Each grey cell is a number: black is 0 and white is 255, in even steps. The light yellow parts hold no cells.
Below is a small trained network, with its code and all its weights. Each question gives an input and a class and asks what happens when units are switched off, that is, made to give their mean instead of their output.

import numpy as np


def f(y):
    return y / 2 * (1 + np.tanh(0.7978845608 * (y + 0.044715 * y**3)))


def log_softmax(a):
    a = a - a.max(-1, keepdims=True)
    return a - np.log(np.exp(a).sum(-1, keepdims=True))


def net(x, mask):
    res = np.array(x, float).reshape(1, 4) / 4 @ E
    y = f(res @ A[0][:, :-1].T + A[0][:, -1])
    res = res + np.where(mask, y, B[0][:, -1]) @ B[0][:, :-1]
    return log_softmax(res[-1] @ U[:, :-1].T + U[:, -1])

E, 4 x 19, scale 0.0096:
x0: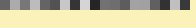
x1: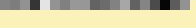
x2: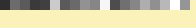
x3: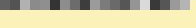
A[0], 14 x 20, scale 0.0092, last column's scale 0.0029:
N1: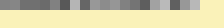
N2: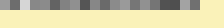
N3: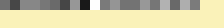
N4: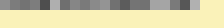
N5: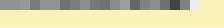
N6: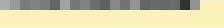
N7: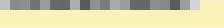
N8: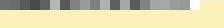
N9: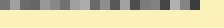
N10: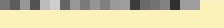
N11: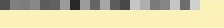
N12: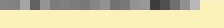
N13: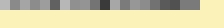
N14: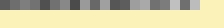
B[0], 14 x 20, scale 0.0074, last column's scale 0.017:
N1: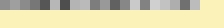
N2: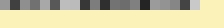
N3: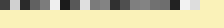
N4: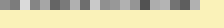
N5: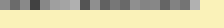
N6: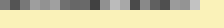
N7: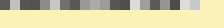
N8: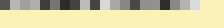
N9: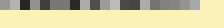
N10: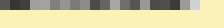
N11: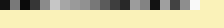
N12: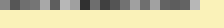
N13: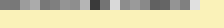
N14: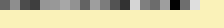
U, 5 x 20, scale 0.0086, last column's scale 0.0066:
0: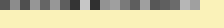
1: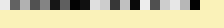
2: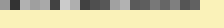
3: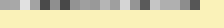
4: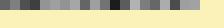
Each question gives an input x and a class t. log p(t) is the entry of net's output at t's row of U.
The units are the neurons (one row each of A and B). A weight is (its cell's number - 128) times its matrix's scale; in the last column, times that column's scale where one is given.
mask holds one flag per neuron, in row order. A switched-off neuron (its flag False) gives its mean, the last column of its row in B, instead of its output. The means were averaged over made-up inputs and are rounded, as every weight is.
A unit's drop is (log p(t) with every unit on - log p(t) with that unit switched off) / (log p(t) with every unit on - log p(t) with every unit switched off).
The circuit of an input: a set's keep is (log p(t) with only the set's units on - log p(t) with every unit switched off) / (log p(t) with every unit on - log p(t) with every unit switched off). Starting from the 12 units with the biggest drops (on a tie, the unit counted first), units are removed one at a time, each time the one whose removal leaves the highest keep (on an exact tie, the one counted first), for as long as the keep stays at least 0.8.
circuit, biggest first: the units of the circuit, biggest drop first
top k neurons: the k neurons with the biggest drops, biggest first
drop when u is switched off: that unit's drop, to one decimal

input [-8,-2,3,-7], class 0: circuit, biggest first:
(N8)
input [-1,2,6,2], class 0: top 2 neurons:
(N8; N2)
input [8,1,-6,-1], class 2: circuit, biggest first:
(N3; N7)
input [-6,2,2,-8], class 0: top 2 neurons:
(N10; N8)
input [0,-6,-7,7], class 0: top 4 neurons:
(N3; N14; N13; N11)
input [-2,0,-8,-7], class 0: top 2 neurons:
(N7; N13)
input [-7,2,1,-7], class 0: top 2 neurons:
(N8; N10)
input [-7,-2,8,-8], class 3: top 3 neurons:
(N4; N1; N11)
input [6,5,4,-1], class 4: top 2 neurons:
(N14; N11)
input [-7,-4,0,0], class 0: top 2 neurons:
(N3; N14)
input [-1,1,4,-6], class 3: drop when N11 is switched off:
0.3
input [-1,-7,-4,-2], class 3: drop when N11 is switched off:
0.4
